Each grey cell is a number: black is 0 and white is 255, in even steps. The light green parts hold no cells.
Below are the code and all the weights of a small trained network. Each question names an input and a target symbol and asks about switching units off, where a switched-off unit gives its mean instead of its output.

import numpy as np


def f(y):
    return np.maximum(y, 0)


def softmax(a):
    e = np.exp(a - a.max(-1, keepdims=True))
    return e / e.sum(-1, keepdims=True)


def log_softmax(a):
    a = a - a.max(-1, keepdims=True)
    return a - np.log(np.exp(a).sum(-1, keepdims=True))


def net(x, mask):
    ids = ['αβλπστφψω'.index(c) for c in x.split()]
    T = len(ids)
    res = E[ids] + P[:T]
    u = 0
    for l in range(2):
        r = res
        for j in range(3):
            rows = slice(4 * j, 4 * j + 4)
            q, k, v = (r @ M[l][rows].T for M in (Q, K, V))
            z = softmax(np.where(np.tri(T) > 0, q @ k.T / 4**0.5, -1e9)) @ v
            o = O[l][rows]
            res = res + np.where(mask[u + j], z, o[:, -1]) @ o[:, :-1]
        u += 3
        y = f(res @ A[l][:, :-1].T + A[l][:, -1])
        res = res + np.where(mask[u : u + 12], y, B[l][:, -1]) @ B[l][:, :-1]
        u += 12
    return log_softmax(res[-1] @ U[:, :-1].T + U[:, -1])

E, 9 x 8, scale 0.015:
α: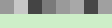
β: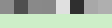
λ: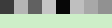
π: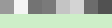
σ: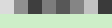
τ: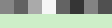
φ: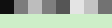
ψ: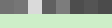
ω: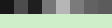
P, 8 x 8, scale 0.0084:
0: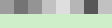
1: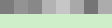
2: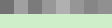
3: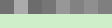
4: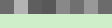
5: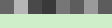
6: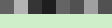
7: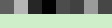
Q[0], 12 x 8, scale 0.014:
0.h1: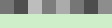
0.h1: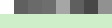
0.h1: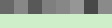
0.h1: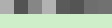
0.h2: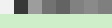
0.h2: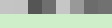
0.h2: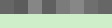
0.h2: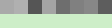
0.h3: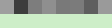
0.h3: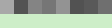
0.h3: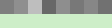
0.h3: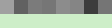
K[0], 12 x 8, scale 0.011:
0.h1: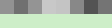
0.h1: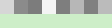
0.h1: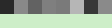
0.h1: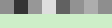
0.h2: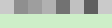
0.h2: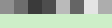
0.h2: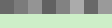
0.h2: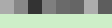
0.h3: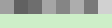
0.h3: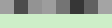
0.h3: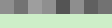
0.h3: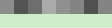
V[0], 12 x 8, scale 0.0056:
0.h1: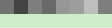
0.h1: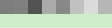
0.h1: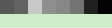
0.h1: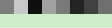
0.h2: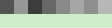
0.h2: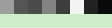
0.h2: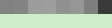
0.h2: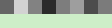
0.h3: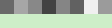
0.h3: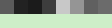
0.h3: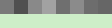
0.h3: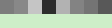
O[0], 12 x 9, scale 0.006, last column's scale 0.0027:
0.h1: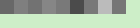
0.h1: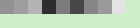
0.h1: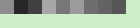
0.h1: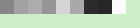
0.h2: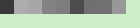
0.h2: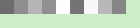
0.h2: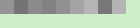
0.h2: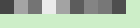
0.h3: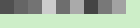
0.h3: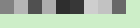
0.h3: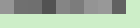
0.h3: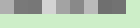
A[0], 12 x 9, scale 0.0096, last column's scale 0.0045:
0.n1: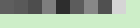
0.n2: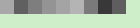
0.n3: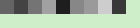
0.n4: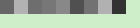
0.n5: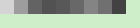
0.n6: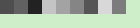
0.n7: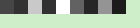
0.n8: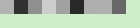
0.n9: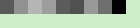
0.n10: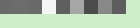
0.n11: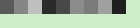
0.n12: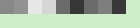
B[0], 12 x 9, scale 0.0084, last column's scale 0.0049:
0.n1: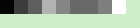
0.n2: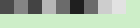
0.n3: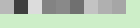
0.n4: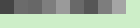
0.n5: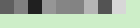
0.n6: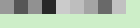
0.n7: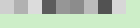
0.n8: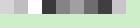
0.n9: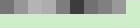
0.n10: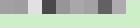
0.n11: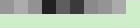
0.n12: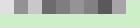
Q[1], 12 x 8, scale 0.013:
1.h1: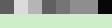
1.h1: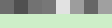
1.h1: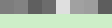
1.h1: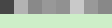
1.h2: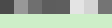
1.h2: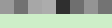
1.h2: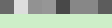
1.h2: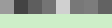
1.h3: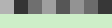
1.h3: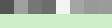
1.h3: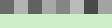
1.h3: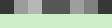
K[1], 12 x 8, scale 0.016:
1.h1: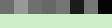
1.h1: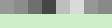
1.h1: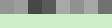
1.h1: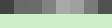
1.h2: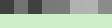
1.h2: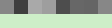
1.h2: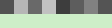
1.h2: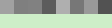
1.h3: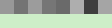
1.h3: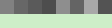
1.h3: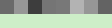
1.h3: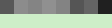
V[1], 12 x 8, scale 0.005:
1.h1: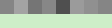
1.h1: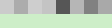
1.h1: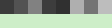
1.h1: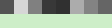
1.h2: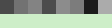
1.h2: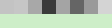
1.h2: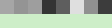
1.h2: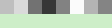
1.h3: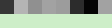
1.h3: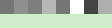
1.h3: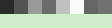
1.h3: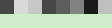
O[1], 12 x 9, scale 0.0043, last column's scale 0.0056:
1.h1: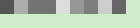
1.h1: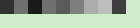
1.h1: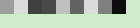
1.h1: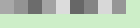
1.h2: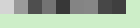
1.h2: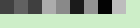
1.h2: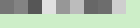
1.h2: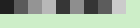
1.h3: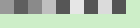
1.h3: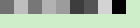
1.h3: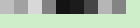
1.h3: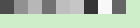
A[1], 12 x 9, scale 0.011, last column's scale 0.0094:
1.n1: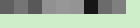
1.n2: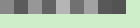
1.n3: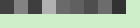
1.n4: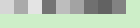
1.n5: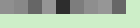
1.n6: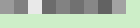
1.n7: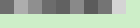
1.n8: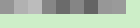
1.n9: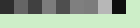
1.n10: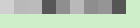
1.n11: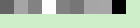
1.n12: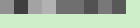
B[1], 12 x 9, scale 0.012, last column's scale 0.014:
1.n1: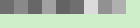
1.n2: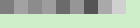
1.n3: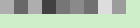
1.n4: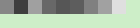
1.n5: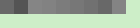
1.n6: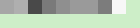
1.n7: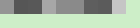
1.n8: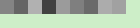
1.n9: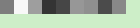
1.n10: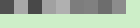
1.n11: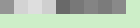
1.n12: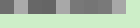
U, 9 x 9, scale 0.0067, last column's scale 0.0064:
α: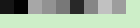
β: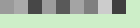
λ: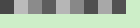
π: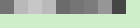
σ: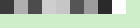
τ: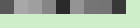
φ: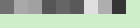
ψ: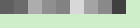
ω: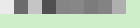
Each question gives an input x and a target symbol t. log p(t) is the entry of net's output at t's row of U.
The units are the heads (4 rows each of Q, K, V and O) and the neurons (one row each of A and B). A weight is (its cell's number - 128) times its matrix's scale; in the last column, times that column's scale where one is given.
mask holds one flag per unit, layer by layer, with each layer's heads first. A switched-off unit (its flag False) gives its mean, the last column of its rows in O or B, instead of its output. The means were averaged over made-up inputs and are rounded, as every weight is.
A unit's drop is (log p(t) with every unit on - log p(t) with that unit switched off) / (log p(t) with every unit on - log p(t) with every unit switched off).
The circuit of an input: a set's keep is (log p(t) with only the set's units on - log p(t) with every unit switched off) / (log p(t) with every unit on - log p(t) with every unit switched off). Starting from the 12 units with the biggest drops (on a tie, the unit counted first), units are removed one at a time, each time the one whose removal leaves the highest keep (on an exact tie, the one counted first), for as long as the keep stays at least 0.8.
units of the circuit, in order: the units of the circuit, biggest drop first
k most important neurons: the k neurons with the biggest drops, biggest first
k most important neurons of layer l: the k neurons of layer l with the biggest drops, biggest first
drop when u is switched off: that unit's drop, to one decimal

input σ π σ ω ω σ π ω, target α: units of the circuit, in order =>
[1.n6]
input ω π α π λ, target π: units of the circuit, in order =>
[1.n11, 1.h3, 0.h2]
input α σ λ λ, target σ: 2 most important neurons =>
[0.n5, 1.n4]
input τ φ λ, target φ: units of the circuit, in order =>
[0.h1, 0.n3, 1.h1]
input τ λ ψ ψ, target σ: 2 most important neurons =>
[0.n7, 0.n1]
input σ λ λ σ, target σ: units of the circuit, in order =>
[1.n4, 0.n5]
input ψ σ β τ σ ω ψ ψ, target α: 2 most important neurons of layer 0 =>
[0.n8, 0.n1]
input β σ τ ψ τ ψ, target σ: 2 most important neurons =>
[0.n7, 1.n4]
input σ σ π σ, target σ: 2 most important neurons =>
[1.n4, 1.n8]
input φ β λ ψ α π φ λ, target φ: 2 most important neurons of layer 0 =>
[0.n3, 0.n1]
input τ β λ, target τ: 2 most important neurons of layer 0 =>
[0.n2, 0.n11]
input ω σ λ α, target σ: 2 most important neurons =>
[0.n5, 0.n8]
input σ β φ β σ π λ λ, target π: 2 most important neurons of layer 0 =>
[0.n9, 0.n1]
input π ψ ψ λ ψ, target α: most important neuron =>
[1.n3]
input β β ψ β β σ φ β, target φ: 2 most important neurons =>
[1.n9, 1.n3]
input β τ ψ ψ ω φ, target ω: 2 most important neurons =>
[1.n8, 0.n6]
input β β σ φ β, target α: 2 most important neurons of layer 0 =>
[0.n1, 0.n2]
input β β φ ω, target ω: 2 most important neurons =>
[1.n4, 0.n6]
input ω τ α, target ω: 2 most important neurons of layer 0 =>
[0.n6, 0.n1]
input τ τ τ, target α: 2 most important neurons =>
[0.n2, 0.n1]
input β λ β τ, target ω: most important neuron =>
[1.n4]
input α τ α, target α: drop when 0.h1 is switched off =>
0.1
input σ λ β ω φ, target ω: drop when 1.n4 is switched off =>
0.2
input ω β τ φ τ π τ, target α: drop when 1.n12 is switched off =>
-0.1
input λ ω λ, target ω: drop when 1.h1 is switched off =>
0.1
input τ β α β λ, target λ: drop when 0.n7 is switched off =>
0.0
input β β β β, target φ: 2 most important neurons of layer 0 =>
[0.n1, 0.n7]
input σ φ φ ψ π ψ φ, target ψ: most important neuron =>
[0.n10]
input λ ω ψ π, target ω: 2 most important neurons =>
[0.n6, 1.n8]
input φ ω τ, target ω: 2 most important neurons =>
[0.n8, 1.n4]
